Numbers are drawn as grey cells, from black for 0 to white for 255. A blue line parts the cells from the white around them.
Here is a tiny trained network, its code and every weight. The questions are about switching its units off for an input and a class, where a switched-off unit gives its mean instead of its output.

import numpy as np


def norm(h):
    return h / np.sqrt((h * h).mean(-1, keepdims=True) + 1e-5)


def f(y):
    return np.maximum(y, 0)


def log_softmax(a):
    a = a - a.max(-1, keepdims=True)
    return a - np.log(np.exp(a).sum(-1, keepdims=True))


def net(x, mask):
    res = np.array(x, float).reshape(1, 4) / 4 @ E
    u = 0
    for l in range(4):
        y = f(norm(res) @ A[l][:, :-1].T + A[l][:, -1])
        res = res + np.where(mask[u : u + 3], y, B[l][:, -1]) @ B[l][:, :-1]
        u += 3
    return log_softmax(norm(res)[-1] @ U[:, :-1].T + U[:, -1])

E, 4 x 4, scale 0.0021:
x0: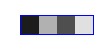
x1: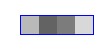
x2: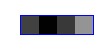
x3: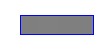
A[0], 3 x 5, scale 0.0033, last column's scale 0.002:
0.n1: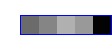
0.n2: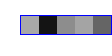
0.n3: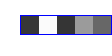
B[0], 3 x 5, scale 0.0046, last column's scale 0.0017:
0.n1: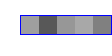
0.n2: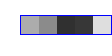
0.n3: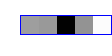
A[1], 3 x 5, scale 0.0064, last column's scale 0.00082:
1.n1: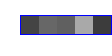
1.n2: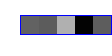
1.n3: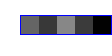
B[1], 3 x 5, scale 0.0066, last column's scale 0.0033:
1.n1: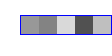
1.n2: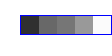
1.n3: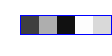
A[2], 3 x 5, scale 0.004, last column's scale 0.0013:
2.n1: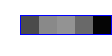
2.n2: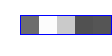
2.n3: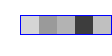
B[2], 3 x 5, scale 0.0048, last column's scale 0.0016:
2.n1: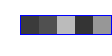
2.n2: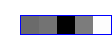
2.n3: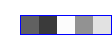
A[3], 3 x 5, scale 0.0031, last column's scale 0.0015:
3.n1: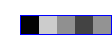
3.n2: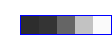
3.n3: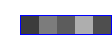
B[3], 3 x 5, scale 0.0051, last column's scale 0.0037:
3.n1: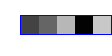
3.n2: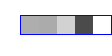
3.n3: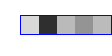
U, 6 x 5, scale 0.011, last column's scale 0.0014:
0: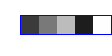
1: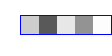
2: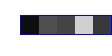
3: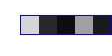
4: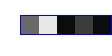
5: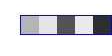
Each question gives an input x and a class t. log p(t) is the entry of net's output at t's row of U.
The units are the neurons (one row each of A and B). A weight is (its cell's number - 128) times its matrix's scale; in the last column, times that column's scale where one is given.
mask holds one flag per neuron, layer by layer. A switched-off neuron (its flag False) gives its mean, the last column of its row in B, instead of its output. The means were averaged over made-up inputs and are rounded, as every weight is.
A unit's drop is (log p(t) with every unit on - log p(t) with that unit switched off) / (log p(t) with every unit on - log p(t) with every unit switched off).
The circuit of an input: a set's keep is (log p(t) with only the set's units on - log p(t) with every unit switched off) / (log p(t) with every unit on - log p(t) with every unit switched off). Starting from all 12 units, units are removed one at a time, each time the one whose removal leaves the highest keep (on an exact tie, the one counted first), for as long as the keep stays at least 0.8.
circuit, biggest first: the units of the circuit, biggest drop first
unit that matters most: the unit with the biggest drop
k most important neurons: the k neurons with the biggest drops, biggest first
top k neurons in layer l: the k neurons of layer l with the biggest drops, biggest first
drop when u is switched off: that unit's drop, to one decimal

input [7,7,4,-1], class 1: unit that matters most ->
1.n1
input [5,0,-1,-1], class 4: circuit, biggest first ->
0.n3, 1.n3
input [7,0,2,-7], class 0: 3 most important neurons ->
1.n1, 1.n3, 3.n1
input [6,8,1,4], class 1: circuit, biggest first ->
1.n3, 1.n1
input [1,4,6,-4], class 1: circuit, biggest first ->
1.n1, 3.n2
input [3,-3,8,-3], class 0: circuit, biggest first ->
1.n1, 3.n2
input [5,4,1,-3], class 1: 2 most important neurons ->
1.n3, 1.n1
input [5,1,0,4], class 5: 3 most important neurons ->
0.n3, 1.n2, 2.n3
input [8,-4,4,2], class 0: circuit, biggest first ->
1.n1, 1.n3
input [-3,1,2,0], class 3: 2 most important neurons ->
0.n2, 3.n3
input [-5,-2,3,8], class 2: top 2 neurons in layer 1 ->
1.n3, 1.n2
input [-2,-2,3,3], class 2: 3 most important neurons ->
1.n3, 1.n2, 0.n3
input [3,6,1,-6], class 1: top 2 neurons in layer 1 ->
1.n3, 1.n1
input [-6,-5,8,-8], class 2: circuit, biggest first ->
1.n3
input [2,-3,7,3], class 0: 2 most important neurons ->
1.n1, 3.n2
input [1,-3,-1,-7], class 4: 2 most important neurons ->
1.n2, 0.n3
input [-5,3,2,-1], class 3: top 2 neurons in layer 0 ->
0.n2, 0.n3
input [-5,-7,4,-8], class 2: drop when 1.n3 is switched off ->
0.6
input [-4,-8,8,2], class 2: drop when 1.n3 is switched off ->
1.1
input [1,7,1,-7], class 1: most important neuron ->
0.n3
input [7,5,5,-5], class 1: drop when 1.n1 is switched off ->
0.3
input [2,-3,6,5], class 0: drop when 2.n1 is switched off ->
0.0
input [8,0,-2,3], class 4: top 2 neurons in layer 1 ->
1.n3, 1.n1
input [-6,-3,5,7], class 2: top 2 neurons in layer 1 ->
1.n3, 1.n2
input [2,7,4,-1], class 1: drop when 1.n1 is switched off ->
0.1
